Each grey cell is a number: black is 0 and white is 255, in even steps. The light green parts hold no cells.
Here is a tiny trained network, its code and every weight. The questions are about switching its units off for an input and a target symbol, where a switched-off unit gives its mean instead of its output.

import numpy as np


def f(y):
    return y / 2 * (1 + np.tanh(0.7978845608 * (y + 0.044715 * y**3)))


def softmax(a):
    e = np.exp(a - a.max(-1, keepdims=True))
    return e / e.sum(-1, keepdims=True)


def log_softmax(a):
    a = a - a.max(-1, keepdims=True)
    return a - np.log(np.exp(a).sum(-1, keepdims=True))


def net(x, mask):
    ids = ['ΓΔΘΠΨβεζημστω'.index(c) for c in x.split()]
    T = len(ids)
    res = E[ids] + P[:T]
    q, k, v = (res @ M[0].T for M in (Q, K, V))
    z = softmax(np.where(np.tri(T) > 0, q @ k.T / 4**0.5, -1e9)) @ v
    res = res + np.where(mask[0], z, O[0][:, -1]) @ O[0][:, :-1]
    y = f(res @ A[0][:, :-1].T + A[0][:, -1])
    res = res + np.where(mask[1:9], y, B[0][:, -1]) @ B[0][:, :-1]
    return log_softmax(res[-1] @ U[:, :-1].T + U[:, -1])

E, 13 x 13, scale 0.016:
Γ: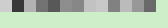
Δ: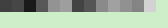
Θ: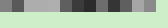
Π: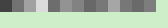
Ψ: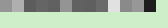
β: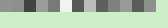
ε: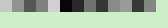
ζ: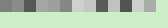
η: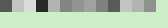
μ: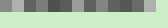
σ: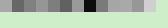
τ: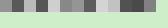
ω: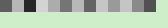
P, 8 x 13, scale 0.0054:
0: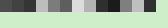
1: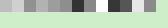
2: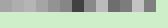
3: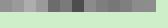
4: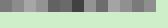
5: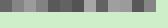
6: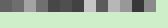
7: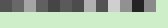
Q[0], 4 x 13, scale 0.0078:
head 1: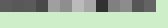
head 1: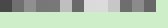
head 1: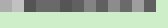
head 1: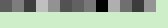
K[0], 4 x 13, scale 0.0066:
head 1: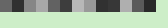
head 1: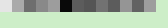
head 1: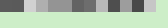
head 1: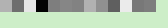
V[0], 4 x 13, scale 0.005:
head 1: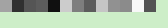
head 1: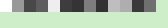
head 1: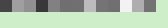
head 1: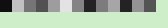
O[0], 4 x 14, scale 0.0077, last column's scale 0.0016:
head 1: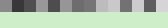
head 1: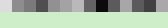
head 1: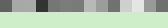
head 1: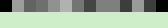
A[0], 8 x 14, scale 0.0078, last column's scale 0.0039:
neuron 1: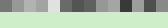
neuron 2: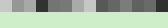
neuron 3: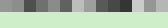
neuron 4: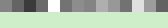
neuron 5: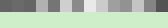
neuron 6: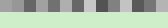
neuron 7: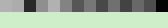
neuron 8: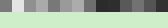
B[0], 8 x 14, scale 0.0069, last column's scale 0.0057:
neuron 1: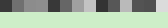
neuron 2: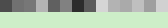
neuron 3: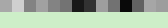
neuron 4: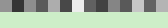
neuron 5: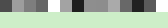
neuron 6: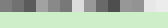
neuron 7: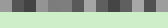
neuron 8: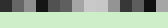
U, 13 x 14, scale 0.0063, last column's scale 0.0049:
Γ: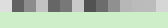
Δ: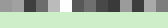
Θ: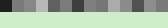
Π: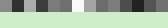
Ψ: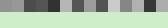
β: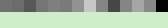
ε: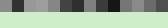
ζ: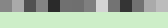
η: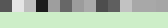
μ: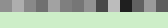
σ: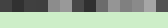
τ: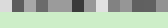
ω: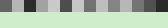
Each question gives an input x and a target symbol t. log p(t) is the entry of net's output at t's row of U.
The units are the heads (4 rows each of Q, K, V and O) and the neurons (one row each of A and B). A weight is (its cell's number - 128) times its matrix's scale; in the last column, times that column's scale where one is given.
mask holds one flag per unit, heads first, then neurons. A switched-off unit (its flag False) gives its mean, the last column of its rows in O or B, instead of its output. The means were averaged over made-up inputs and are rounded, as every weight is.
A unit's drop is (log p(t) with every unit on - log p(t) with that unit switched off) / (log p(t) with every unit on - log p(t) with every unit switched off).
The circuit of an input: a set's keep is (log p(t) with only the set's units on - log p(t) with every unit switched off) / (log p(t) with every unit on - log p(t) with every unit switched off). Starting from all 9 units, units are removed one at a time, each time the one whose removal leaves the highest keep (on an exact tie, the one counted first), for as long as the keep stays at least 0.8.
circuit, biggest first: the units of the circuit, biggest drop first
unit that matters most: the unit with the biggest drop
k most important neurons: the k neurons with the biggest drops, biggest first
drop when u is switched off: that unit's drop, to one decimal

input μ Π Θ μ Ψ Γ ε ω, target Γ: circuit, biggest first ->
head 1; neuron 5
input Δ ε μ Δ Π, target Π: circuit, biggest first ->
neuron 8; head 1
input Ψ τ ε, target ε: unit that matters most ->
neuron 7
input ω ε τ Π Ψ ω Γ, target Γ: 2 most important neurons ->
neuron 6; neuron 2
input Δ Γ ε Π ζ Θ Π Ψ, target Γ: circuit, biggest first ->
head 1; neuron 6; neuron 5
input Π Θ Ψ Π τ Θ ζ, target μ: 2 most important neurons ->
neuron 3; neuron 2
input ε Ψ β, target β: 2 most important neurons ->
neuron 8; neuron 6
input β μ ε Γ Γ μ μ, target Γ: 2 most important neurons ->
neuron 5; neuron 8
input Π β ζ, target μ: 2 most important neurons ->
neuron 3; neuron 5
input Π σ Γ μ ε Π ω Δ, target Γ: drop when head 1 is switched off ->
0.6
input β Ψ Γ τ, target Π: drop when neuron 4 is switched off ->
0.2
